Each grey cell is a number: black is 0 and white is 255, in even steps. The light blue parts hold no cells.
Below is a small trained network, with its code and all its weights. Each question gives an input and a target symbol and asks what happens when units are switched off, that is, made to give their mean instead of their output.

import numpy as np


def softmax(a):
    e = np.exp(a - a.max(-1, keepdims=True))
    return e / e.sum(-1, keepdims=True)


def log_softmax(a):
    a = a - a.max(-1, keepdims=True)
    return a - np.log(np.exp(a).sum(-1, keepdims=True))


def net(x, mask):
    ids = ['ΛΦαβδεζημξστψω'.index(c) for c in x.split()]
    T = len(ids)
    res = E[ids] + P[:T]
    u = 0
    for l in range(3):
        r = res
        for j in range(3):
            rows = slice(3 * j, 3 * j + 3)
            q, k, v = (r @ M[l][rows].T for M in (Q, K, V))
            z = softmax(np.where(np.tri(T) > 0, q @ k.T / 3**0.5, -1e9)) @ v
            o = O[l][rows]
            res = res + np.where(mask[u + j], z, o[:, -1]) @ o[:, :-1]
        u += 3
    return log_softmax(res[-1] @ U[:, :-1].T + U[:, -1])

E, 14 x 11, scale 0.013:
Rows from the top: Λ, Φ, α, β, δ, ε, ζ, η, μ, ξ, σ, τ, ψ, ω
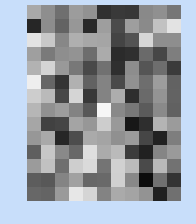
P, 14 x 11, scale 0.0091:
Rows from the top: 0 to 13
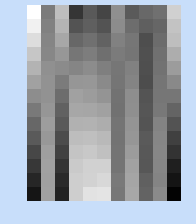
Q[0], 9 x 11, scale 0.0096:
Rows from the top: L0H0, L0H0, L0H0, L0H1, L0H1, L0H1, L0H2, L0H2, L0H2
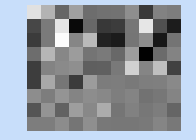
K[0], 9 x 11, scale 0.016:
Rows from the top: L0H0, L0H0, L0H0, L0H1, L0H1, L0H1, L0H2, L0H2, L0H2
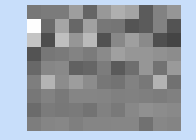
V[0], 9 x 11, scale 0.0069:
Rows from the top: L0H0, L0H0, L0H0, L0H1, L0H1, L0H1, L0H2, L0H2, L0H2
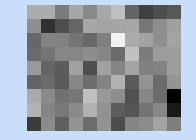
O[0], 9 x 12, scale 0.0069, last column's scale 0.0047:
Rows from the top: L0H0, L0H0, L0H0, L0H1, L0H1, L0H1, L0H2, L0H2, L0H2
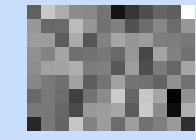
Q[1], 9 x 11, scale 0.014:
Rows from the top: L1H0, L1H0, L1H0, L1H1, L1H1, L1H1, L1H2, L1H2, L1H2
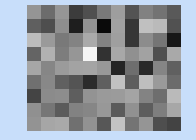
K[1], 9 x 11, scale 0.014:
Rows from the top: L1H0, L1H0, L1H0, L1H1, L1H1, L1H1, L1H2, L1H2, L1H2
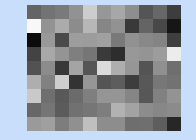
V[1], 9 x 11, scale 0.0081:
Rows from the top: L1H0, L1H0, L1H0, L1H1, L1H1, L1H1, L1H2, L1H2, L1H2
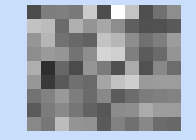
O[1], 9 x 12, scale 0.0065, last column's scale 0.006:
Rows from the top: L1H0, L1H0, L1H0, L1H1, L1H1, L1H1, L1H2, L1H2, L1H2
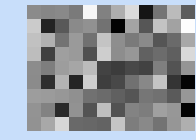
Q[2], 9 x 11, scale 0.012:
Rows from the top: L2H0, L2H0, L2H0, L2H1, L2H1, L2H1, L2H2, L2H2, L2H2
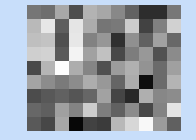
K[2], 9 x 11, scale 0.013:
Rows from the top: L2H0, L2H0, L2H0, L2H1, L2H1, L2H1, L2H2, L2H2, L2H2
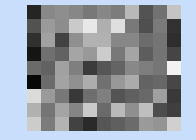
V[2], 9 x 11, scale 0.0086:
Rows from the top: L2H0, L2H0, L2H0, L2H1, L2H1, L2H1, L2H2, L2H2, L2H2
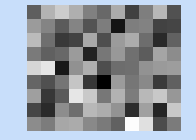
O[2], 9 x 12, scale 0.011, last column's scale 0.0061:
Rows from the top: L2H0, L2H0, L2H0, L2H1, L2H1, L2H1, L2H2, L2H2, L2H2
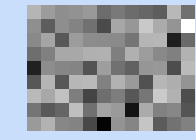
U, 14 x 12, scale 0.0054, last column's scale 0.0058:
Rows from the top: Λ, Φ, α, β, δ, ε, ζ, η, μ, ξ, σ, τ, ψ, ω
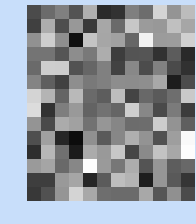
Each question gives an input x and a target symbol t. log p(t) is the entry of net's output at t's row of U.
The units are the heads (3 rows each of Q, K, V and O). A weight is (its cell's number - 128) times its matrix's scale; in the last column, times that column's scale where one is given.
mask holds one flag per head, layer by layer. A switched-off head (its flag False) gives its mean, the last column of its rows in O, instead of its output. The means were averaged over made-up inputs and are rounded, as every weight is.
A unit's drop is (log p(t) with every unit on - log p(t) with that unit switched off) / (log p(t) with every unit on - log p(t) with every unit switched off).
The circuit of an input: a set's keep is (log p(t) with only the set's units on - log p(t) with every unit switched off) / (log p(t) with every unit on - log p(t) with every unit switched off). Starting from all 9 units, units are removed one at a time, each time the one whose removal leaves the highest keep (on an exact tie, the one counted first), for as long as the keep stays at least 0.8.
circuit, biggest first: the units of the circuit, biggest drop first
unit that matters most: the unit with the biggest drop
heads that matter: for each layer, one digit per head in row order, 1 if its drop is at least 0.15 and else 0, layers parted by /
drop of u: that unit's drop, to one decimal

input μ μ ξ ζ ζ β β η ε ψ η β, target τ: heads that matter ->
000 / 000 / 011
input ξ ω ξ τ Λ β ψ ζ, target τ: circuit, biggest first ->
L2H2, L2H1
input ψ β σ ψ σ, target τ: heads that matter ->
000 / 000 / 011
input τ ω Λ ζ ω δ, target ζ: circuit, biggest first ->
L2H2
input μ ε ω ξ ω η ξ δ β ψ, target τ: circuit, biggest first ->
L2H2, L2H1
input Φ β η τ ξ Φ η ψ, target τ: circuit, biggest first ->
L2H1, L2H2
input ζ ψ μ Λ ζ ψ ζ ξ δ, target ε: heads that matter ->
001 / 001 / 100
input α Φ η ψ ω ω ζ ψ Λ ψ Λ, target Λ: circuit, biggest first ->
L0H0, L1H1, L1H0
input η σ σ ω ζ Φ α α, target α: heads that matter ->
100 / 110 / 000
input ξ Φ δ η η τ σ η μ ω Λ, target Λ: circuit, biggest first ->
L1H1, L0H0, L1H0
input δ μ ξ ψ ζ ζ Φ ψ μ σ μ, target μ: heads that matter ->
100 / 011 / 001
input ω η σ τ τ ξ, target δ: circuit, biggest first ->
L2H2, L1H0, L2H1
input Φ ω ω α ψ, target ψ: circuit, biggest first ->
L0H2, L1H1, L2H0, L0H0
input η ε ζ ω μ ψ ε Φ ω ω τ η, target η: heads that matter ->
100 / 011 / 010
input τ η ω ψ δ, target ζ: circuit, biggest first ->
L2H2, L1H2, L2H0
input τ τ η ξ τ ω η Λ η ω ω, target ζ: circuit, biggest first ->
L2H2
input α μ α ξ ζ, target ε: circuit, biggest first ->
L2H0, L1H0
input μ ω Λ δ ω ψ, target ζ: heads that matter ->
000 / 000 / 001
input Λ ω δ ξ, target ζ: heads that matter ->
000 / 100 / 001
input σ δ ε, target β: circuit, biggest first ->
L2H2, L2H1
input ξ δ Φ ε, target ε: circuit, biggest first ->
L2H0
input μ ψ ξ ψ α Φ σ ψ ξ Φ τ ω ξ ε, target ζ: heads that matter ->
101 / 100 / 011
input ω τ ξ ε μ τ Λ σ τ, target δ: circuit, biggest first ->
L2H1, L2H2
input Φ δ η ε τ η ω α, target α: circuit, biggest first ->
L0H0, L1H0, L1H1
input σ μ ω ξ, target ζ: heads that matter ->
000 / 000 / 001
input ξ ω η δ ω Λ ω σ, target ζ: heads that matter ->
000 / 000 / 001
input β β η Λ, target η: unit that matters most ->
L2H0
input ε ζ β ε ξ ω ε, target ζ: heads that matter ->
000 / 001 / 001
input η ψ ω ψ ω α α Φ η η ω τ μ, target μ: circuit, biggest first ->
L2H2, L1H2, L0H0
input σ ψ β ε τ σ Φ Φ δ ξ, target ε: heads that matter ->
101 / 101 / 100
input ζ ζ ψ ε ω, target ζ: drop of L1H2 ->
0.1
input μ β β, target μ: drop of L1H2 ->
0.0
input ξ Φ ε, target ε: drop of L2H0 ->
0.4
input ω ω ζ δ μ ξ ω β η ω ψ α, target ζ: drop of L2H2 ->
1.0
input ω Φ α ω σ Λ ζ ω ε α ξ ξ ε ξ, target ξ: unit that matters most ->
L1H1
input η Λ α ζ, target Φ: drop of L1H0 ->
0.3
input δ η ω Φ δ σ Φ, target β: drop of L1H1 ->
0.2
